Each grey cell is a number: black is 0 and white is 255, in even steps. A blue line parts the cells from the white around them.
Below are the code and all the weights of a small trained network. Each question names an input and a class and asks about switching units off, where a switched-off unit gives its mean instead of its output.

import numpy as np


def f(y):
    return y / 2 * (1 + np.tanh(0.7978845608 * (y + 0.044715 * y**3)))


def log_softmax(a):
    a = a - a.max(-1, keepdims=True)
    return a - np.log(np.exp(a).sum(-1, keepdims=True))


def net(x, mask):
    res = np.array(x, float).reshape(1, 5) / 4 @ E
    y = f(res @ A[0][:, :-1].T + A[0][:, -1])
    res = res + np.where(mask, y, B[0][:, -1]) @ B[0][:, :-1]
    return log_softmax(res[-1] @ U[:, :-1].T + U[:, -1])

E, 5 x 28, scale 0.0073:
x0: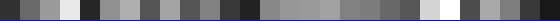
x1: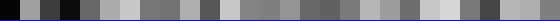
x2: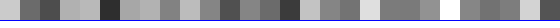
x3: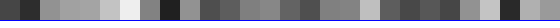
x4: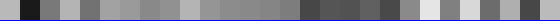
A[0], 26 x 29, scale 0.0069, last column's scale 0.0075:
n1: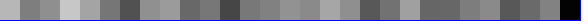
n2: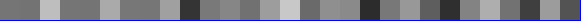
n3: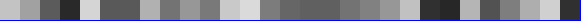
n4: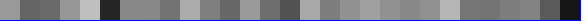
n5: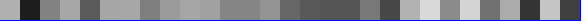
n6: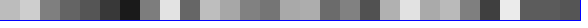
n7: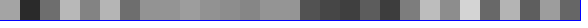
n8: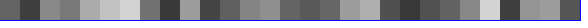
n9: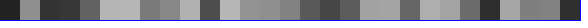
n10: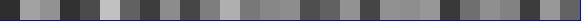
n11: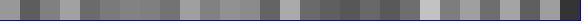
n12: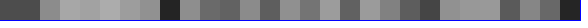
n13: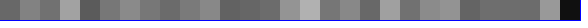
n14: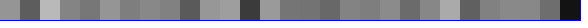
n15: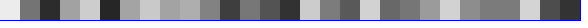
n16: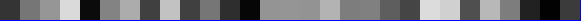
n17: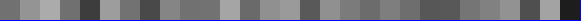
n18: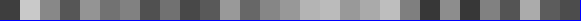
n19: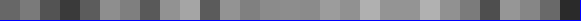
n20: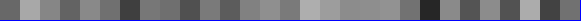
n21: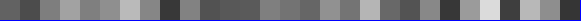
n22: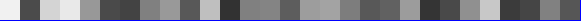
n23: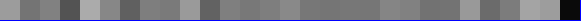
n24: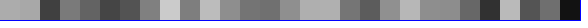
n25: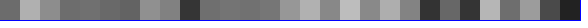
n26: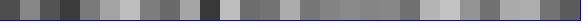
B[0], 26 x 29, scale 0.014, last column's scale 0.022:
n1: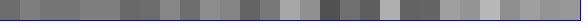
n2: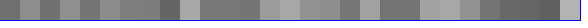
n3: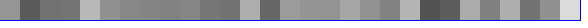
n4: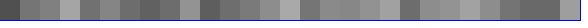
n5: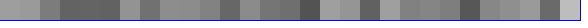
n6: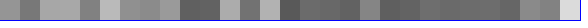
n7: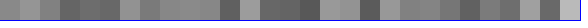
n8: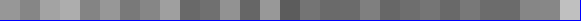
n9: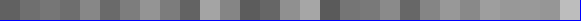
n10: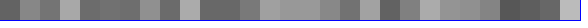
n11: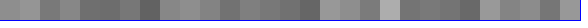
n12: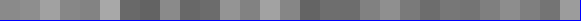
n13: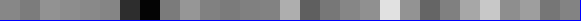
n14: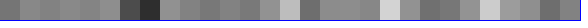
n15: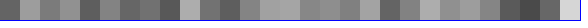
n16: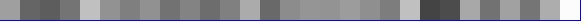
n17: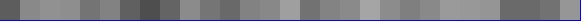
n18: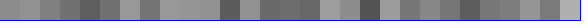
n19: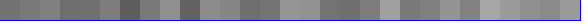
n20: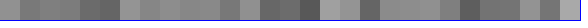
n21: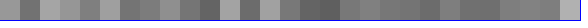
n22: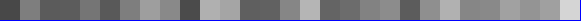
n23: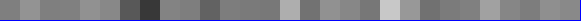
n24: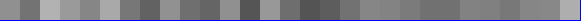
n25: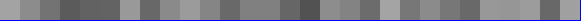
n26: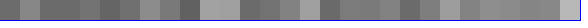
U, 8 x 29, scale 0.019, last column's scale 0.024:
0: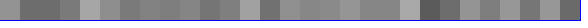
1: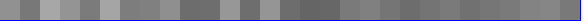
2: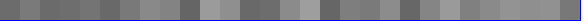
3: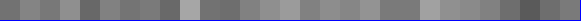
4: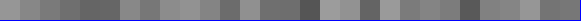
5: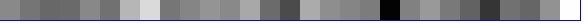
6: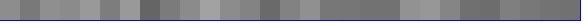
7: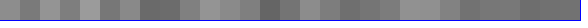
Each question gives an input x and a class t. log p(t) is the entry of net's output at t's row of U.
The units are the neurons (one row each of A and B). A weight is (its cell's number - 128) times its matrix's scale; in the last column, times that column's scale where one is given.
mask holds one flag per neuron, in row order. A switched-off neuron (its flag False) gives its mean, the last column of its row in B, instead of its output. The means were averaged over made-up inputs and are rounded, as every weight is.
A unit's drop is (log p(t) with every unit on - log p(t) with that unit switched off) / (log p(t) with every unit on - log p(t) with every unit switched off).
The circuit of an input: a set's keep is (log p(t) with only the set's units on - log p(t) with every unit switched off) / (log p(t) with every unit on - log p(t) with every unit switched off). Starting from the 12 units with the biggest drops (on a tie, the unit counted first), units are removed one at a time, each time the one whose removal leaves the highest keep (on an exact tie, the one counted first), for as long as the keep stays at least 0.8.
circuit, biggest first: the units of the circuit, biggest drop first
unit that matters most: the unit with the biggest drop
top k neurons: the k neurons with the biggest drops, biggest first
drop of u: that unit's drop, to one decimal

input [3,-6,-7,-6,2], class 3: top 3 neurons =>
(n2; n10; n17)
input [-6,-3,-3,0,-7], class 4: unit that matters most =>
n16
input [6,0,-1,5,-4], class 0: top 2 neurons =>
(n16; n6)
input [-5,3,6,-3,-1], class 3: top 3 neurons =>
(n16; n15; n4)
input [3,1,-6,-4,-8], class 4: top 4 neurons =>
(n18; n25; n15; n20)
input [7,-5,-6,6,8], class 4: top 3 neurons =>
(n5; n7; n3)
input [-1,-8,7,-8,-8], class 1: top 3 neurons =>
(n6; n24; n9)
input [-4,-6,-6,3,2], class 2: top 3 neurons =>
(n22; n15; n16)
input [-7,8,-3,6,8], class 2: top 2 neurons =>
(n9; n16)
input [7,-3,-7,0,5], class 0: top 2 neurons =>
(n16; n15)
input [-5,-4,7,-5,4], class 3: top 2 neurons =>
(n15; n16)
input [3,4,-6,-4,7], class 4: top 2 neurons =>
(n5; n7)
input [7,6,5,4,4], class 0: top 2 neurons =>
(n16; n22)
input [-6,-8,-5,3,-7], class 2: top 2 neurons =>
(n22; n16)
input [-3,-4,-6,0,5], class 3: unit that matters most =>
n2
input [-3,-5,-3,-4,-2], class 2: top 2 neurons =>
(n22; n16)
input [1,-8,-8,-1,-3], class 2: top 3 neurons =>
(n22; n15; n1)
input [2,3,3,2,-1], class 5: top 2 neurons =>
(n22; n1)
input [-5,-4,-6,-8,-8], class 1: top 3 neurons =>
(n6; n24; n5)
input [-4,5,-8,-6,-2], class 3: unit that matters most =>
n10
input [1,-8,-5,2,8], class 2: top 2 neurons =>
(n22; n1)
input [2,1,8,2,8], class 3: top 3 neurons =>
(n15; n4; n18)
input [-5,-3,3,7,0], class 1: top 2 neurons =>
(n16; n8)
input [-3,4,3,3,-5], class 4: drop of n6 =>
0.1
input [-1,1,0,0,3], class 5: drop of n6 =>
-0.2
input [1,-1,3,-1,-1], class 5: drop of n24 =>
0.1
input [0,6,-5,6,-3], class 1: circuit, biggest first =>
(n8)
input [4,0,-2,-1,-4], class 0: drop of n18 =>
-0.1
